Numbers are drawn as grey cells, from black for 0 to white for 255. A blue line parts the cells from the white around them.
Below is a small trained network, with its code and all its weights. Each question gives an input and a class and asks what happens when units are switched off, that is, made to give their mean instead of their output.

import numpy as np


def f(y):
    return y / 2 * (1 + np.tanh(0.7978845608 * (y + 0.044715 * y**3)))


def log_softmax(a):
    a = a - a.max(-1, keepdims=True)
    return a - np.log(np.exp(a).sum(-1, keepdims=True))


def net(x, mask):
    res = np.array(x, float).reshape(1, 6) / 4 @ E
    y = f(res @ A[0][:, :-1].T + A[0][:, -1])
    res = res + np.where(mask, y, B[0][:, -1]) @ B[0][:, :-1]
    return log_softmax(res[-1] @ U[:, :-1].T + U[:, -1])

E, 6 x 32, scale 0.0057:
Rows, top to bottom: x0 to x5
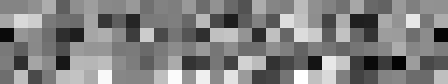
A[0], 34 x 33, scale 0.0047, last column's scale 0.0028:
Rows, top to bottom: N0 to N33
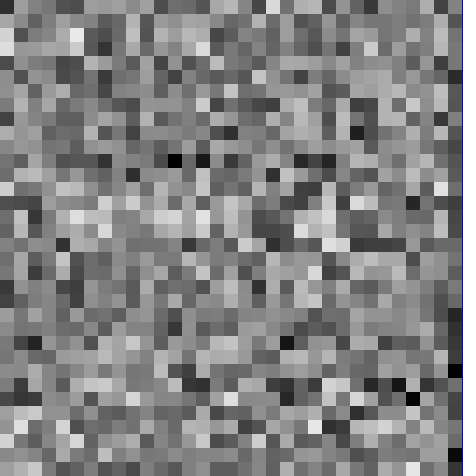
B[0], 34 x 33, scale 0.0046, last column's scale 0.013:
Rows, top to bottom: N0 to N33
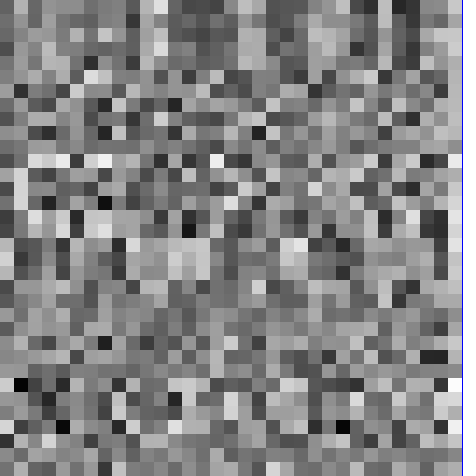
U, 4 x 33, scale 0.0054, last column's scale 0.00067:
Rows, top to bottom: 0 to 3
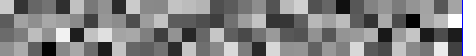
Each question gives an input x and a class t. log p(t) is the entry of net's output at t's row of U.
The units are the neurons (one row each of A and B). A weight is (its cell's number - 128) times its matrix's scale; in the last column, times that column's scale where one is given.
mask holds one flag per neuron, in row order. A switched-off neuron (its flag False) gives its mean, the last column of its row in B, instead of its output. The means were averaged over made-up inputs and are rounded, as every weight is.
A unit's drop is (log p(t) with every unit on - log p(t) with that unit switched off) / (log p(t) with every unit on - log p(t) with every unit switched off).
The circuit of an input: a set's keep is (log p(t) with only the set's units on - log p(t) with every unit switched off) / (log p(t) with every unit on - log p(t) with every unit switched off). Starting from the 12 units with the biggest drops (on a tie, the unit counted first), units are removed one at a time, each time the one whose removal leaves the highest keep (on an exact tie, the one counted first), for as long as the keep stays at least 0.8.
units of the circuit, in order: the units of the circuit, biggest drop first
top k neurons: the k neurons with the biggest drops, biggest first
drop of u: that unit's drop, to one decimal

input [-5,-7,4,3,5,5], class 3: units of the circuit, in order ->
[N28]
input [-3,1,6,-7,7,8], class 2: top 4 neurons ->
[N16 N15 N30 N25]
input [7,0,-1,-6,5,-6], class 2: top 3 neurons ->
[N11 N30 N5]
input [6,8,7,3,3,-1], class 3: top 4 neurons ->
[N9 N7 N29 N33]
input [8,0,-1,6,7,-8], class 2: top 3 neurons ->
[N11 N5 N30]
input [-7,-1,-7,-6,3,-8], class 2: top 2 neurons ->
[N11 N5]
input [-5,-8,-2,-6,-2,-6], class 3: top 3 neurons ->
[N28 N14 N24]
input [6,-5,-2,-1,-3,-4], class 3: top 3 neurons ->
[N15 N16 N28]
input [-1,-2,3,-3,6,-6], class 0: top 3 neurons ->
[N27 N17 N15]
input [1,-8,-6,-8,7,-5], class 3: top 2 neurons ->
[N28 N14]
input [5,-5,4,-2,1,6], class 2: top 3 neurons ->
[N15 N16 N25]
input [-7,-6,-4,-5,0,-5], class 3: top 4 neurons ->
[N28 N14 N15 N16]
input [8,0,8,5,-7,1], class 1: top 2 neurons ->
[N0 N8]
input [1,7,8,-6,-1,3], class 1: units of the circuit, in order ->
[N0]
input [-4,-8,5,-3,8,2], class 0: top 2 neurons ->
[N27 N17]
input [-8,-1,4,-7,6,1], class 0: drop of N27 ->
0.1
